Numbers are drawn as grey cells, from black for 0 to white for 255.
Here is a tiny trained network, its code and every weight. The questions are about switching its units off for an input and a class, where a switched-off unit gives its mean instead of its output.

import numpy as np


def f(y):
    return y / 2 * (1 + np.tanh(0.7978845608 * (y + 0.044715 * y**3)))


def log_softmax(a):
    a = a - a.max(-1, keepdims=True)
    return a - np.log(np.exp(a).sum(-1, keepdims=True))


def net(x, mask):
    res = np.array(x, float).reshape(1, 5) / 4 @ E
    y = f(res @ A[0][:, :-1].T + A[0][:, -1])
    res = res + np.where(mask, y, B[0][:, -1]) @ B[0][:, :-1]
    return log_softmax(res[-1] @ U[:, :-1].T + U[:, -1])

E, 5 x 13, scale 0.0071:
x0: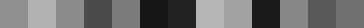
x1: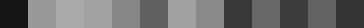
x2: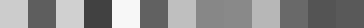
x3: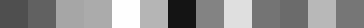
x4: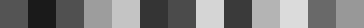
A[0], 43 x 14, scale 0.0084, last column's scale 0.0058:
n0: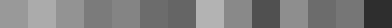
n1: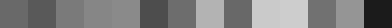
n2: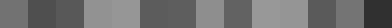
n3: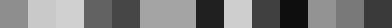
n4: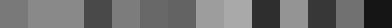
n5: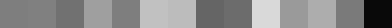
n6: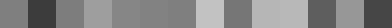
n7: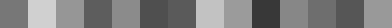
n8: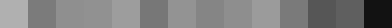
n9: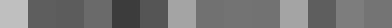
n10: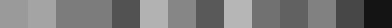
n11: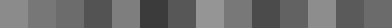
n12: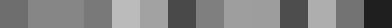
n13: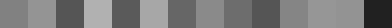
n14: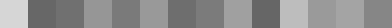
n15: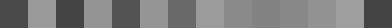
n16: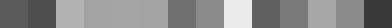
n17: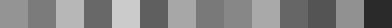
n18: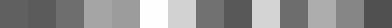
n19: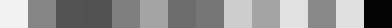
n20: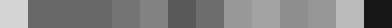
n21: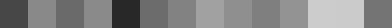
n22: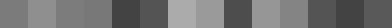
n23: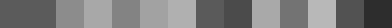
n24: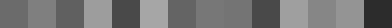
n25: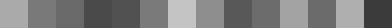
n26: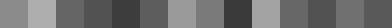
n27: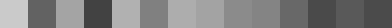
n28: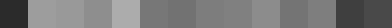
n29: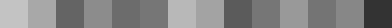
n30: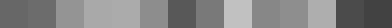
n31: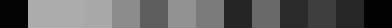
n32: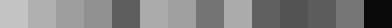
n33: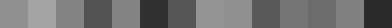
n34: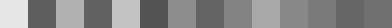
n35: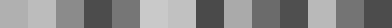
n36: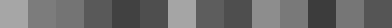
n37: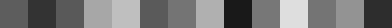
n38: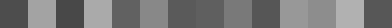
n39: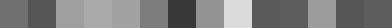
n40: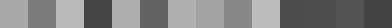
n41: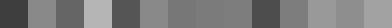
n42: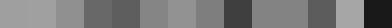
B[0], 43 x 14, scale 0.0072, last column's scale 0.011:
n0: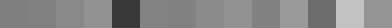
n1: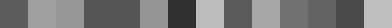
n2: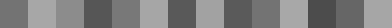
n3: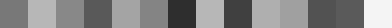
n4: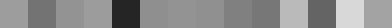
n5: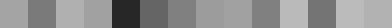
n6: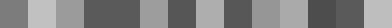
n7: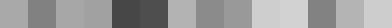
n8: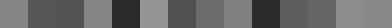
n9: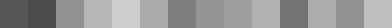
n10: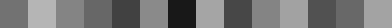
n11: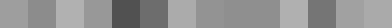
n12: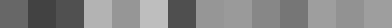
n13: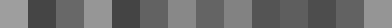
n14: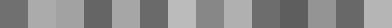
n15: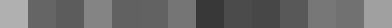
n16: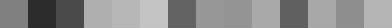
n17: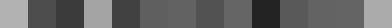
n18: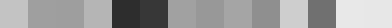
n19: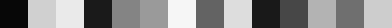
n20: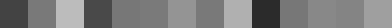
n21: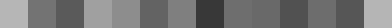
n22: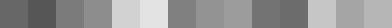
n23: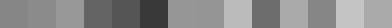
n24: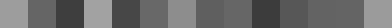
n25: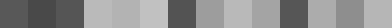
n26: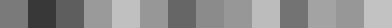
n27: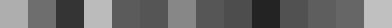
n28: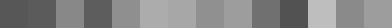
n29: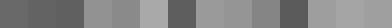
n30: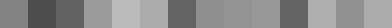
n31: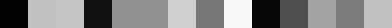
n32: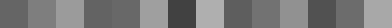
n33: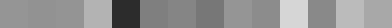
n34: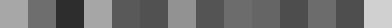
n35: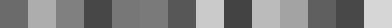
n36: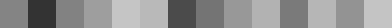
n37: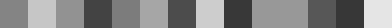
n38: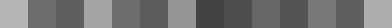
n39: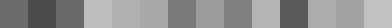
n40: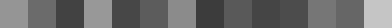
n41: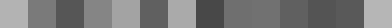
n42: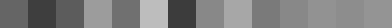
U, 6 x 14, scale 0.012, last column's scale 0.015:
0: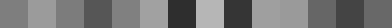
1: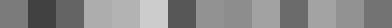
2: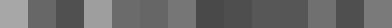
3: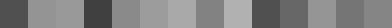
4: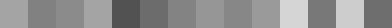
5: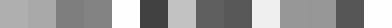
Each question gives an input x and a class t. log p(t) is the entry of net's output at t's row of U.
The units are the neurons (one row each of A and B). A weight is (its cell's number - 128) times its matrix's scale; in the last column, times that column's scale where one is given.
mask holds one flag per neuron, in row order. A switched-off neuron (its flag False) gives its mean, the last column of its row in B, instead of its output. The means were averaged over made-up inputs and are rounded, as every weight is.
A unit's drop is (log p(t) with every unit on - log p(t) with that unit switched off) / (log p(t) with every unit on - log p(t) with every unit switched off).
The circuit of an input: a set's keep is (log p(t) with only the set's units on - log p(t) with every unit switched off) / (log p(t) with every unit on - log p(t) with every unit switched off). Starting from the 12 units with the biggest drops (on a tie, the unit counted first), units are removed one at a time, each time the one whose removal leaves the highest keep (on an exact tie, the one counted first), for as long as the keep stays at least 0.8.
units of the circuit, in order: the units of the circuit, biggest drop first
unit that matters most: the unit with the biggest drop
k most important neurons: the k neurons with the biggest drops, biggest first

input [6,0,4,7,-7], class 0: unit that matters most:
n3
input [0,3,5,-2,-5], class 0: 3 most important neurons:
[n3; n35; n32]
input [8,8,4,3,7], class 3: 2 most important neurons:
[n31; n28]
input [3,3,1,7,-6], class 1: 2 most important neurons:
[n39; n16]
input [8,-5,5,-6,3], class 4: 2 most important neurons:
[n33; n7]
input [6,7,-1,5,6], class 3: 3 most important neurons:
[n31; n28; n3]
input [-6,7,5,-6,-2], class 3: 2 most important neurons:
[n31; n23]
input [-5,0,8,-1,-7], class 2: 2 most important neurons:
[n40; n27]
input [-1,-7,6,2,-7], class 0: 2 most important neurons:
[n35; n3]
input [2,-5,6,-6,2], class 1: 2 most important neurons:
[n9; n25]
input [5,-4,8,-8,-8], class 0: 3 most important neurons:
[n3; n35; n32]
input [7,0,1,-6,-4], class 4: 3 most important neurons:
[n7; n33; n4]
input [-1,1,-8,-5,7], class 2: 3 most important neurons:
[n21; n38; n15]
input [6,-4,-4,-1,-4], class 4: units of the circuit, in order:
[n7]
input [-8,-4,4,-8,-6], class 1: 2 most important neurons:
[n25; n36]
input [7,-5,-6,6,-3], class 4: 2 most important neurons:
[n7; n4]
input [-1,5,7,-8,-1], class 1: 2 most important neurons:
[n22; n36]
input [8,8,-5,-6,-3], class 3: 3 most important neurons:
[n31; n18; n22]
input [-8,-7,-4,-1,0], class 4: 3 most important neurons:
[n18; n5; n31]
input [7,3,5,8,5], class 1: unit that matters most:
n39
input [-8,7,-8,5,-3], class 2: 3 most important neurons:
[n41; n38; n15]
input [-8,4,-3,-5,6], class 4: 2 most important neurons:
[n18; n23]
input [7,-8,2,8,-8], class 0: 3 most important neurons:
[n3; n35; n10]
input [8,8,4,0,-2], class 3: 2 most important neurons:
[n31; n18]
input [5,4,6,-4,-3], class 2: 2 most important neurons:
[n40; n27]
